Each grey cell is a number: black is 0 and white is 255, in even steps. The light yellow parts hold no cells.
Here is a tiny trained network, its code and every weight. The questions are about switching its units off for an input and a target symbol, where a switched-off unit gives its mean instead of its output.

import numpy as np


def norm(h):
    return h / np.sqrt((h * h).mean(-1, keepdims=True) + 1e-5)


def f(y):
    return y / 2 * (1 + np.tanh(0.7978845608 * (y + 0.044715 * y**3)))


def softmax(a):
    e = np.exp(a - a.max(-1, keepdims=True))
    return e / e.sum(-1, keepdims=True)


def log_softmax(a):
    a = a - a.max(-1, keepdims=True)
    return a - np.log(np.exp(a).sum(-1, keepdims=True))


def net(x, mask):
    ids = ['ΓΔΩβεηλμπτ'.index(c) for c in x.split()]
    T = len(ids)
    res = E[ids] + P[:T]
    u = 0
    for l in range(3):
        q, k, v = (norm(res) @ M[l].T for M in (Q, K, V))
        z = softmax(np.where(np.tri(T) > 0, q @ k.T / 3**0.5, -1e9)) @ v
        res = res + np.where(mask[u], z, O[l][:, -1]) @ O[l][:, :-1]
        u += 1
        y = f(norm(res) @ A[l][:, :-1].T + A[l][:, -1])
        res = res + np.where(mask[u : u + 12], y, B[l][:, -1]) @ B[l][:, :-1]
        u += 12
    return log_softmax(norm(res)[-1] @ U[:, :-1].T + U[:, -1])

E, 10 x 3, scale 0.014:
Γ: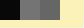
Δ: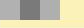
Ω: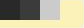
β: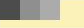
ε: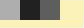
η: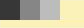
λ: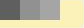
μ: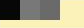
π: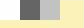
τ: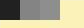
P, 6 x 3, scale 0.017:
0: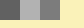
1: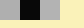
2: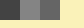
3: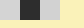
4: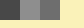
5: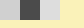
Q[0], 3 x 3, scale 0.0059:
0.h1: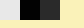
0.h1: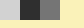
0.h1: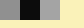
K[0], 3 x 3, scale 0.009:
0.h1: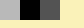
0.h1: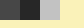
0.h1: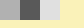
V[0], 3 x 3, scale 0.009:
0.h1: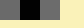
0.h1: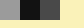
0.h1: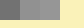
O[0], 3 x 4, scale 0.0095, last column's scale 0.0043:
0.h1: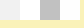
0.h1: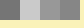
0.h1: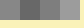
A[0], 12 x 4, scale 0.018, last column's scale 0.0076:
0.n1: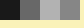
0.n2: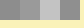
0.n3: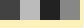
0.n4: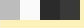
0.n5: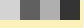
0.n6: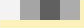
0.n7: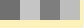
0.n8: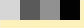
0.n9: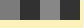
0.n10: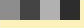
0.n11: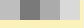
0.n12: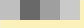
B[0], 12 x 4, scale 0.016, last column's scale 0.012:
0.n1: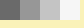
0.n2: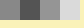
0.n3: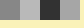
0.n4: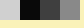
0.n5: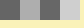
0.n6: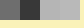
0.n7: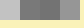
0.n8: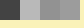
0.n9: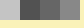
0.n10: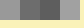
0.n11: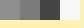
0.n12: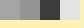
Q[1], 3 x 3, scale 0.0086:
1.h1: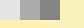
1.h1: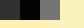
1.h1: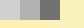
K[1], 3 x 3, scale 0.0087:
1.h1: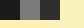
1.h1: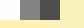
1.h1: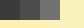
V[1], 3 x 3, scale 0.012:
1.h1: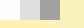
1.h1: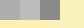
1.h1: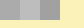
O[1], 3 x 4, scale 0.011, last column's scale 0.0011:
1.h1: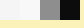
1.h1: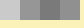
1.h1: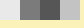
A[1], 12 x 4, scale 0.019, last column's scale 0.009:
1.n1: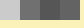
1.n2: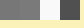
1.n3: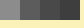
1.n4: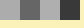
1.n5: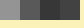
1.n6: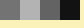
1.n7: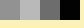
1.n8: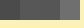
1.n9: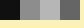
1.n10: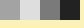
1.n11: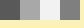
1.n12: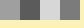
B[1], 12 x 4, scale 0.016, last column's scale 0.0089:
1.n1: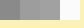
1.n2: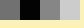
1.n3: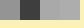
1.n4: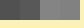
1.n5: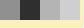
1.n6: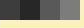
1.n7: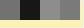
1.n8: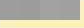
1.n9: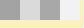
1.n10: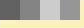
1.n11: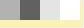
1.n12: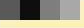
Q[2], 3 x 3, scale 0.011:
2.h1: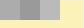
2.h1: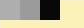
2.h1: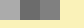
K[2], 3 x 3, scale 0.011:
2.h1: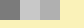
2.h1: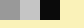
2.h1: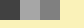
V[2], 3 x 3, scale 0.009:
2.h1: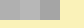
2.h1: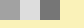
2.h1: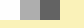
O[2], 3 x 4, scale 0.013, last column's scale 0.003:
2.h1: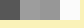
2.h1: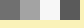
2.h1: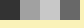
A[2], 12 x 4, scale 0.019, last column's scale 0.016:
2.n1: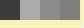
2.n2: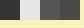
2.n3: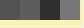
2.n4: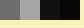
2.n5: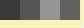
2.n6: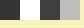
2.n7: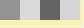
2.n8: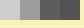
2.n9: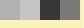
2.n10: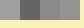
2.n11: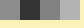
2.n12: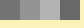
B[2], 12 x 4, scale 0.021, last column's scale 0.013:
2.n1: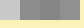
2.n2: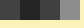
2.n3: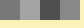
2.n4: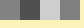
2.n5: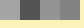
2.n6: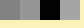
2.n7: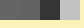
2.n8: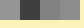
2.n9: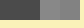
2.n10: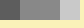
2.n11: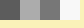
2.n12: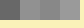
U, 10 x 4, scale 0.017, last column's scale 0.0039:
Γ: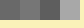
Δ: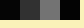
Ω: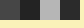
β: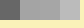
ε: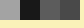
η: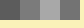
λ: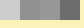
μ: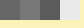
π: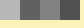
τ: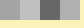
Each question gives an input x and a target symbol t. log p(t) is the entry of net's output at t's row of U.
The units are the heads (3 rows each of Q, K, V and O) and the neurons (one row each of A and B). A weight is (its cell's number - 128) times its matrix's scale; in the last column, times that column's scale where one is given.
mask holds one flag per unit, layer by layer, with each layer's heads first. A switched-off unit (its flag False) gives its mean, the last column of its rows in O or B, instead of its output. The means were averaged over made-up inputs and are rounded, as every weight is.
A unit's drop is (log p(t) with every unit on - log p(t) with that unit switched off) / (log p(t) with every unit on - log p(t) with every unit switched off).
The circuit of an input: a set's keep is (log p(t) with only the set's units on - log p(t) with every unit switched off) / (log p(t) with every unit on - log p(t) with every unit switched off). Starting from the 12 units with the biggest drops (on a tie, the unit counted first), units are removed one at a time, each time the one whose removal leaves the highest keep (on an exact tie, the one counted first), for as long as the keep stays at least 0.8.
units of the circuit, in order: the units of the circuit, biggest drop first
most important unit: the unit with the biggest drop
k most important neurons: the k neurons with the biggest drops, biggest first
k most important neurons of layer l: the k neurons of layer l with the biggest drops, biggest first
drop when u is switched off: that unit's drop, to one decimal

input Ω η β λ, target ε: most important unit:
0.n1
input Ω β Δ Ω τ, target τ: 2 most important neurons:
[0.n3 0.n1]
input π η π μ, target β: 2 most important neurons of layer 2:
[2.n6 2.n2]
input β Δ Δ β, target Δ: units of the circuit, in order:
[1.h1 0.h1]
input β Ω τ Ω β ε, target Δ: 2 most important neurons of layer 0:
[0.n1 0.n11]
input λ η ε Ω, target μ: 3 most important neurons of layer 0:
[0.n1 0.n5 0.n9]
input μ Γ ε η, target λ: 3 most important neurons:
[0.n1 0.n11 0.n12]
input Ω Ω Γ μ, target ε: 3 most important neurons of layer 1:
[1.n11 1.n9 1.n6]
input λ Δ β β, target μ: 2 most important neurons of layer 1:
[1.n11 1.n2]
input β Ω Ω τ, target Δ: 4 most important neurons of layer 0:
[0.n1 0.n11 0.n12 0.n2]
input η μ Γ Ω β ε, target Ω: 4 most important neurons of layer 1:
[1.n5 1.n9 1.n3 1.n11]
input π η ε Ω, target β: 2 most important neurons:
[0.n1 0.n11]
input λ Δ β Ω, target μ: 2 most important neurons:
[1.n11 0.n5]
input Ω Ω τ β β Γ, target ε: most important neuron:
[1.n11]
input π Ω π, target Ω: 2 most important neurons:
[0.n6 0.n4]
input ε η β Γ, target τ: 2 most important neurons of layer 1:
[1.n2 1.n11]
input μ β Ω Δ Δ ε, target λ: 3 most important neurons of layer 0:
[0.n6 0.n12 0.n1]
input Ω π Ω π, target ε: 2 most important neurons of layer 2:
[2.n8 2.n6]
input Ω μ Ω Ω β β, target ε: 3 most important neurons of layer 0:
[0.n1 0.n12 0.n11]
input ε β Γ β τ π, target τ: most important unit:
0.h1
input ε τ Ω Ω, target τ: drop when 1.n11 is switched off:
0.2
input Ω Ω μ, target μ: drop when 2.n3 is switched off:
0.0
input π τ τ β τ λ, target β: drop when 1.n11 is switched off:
0.3
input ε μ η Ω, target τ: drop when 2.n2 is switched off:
0.1
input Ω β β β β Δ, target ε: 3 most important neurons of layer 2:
[2.n7 2.n11 2.n6]
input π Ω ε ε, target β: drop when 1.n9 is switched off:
0.3
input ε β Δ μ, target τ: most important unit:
2.h1
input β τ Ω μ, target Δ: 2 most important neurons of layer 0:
[0.n1 0.n11]
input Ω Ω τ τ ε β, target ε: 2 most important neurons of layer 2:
[2.n11 2.n7]
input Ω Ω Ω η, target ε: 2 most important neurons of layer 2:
[2.n8 2.n6]
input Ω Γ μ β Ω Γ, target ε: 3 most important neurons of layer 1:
[1.n11 1.n9 1.n6]
